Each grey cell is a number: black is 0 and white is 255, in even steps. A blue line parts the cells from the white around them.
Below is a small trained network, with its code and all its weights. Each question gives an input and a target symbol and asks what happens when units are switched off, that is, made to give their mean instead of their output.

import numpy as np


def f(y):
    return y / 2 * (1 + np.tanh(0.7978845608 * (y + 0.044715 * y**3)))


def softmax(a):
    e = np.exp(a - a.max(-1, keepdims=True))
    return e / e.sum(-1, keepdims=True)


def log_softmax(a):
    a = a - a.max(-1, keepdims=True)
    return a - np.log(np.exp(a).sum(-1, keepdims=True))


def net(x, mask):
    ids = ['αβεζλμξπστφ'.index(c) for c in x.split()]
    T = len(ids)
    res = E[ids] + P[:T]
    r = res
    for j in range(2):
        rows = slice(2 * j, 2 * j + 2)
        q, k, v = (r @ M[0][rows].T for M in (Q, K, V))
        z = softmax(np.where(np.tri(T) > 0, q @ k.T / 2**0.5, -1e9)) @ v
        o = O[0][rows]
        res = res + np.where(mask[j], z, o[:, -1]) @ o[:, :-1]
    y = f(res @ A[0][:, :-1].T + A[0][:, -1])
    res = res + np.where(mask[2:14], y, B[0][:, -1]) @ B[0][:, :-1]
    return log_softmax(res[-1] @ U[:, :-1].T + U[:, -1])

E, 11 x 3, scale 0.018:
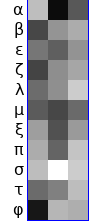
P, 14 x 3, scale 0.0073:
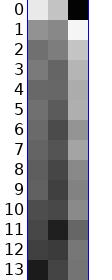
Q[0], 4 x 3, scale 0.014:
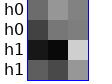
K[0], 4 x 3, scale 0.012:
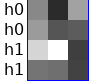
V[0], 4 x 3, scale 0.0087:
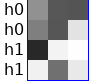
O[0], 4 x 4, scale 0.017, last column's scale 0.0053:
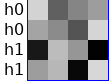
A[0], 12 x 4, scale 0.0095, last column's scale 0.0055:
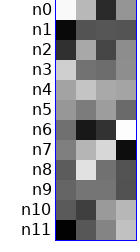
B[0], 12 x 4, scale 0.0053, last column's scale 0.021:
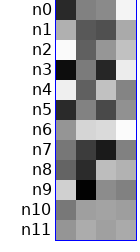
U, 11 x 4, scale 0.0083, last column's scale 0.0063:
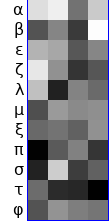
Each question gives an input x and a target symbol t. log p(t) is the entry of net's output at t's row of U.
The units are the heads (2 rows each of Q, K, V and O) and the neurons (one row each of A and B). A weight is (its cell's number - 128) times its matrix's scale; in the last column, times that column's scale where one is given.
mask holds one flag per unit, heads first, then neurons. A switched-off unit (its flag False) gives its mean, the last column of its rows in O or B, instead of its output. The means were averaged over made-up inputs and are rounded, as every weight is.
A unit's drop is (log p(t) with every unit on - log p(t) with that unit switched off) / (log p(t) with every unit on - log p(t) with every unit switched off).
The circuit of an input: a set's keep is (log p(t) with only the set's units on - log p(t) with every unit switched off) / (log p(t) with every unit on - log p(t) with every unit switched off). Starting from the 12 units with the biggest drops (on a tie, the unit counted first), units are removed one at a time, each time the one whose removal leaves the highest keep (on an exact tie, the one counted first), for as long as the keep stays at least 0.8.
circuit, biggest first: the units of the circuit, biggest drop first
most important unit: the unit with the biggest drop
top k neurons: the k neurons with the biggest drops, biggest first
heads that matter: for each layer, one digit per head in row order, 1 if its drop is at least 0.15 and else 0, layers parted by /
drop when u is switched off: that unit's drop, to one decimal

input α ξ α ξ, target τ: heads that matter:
01
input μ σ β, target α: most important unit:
n2
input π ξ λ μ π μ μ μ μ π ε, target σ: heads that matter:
01
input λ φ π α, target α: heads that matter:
11
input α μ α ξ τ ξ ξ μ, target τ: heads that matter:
01
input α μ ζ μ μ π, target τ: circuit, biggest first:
n3, h1, n0
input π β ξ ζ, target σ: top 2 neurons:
n0, n1
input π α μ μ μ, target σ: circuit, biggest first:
h1, n0, n2, n8
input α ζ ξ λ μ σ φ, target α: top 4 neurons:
n2, n3, n0, n11
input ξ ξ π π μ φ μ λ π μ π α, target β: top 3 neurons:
n0, n3, n6
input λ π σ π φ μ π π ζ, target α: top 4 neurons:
n2, n3, n11, n0
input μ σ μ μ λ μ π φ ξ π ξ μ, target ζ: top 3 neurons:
n2, n1, n3
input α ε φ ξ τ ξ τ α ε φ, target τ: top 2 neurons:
n3, n0
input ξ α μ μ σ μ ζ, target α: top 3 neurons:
n2, n3, n0
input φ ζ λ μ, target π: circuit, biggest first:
h1
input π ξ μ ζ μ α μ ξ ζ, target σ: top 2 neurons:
n0, n2
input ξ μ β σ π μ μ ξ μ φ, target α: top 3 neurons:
n2, n3, n11
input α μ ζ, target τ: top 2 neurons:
n3, n0
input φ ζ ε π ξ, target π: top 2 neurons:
n6, n7
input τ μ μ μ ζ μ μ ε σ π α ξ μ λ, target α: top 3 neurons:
n2, n3, n0
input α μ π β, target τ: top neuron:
n3
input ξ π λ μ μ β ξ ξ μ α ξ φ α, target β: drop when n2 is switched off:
0.2
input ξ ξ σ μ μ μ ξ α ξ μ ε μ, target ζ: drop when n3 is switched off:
0.4
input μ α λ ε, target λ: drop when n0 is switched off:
0.2
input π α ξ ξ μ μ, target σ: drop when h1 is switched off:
0.6
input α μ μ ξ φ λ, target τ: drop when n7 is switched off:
0.0
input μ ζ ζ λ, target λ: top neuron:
n0
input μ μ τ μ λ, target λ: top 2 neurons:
n0, n6
